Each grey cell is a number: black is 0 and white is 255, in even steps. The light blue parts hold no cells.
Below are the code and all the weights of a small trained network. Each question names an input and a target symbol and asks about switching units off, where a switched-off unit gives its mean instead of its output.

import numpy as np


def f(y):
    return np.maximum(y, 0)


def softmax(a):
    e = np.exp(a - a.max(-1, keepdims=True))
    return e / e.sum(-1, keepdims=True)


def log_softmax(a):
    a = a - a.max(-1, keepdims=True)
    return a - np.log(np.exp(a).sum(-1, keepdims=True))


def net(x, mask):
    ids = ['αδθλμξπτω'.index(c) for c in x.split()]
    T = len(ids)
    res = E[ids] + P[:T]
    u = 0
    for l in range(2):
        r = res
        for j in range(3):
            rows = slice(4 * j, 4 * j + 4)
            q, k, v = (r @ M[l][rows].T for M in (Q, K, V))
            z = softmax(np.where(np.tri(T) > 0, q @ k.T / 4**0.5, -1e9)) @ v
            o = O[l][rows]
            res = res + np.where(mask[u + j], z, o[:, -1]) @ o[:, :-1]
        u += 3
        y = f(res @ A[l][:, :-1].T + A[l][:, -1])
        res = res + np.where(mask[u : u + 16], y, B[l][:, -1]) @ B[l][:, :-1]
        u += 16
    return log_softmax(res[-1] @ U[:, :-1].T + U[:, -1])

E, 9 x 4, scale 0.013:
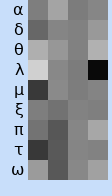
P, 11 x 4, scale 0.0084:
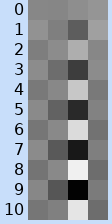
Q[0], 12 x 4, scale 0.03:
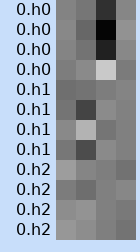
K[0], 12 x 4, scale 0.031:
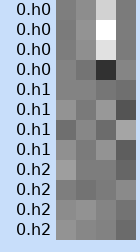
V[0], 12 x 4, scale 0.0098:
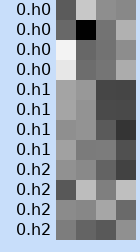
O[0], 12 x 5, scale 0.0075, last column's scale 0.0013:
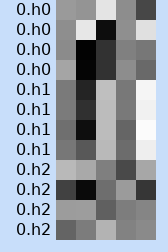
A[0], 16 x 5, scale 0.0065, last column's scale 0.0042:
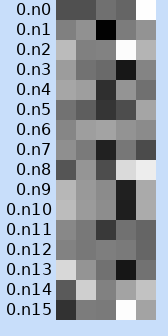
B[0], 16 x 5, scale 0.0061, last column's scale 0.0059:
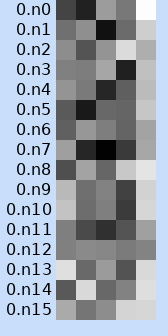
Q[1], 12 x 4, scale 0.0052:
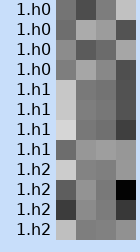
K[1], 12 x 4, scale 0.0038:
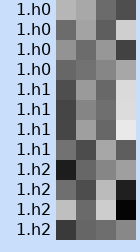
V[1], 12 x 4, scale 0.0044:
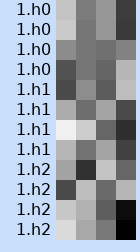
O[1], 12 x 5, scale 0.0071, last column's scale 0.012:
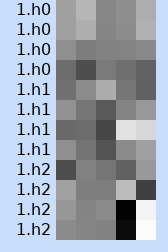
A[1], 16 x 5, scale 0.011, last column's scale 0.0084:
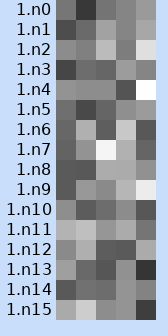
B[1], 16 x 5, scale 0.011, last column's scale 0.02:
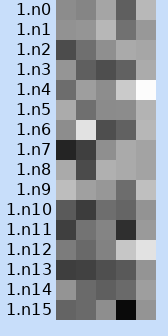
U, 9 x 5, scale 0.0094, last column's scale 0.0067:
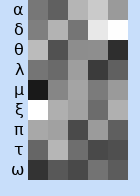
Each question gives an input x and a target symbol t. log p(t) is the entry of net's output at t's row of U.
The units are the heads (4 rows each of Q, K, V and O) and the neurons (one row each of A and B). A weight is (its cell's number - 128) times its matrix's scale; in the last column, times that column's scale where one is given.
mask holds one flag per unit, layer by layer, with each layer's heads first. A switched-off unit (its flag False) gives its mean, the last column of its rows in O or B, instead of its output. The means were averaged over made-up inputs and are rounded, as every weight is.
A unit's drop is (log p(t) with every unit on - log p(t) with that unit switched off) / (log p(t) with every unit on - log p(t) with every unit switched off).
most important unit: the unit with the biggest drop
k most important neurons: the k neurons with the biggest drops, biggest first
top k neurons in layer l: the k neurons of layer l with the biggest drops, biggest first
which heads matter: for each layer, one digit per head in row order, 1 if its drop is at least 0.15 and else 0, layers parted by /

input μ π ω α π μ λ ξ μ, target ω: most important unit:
1.h1
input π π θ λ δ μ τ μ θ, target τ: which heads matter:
110 / 001
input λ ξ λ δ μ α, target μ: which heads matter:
101 / 000
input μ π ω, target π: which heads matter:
110 / 001
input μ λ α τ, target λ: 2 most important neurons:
(0.n0; 1.n12)
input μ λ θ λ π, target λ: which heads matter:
111 / 001
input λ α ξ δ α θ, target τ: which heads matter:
011 / 101
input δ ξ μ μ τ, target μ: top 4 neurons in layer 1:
(1.n7; 1.n11; 1.n4; 1.n12)
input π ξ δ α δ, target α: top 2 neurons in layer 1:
(1.n7; 1.n8)
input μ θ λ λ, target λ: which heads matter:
100 / 111
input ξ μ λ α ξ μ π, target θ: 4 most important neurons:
(0.n13; 0.n10; 0.n9; 0.n3)
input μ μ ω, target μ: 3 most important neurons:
(1.n7; 1.n11; 1.n15)
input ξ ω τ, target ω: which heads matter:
110 / 000
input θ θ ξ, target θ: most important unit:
0.h0
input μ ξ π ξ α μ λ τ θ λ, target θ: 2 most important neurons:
(1.n6; 0.n13)
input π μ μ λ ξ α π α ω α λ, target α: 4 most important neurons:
(1.n2; 1.n4; 1.n6; 1.n9)
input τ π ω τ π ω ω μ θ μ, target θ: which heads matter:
101 / 111
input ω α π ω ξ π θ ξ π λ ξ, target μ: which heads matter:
001 / 111
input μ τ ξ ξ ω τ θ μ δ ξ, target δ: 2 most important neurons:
(1.n0; 1.n15)
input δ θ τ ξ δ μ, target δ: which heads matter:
111 / 111
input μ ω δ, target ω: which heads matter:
110 / 100
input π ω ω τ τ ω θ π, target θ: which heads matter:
111 / 111
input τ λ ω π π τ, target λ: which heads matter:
010 / 011
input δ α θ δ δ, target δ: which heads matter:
111 / 111
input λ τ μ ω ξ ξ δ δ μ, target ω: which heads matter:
001 / 010
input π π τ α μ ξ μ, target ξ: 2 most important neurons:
(1.n4; 1.n9)
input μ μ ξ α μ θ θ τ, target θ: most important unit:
1.h2
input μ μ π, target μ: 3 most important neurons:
(1.n7; 1.n11; 1.n15)
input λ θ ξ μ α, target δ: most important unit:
1.n12
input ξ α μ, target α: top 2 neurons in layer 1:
(1.n7; 1.n8)
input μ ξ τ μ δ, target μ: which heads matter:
110 / 010
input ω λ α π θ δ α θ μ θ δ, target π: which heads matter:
001 / 111
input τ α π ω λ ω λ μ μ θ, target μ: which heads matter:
101 / 010
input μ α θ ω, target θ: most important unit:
1.h2
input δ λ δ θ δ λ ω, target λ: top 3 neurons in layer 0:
(0.n0; 0.n15; 0.n13)
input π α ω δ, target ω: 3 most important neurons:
(1.n13; 0.n7; 0.n1)
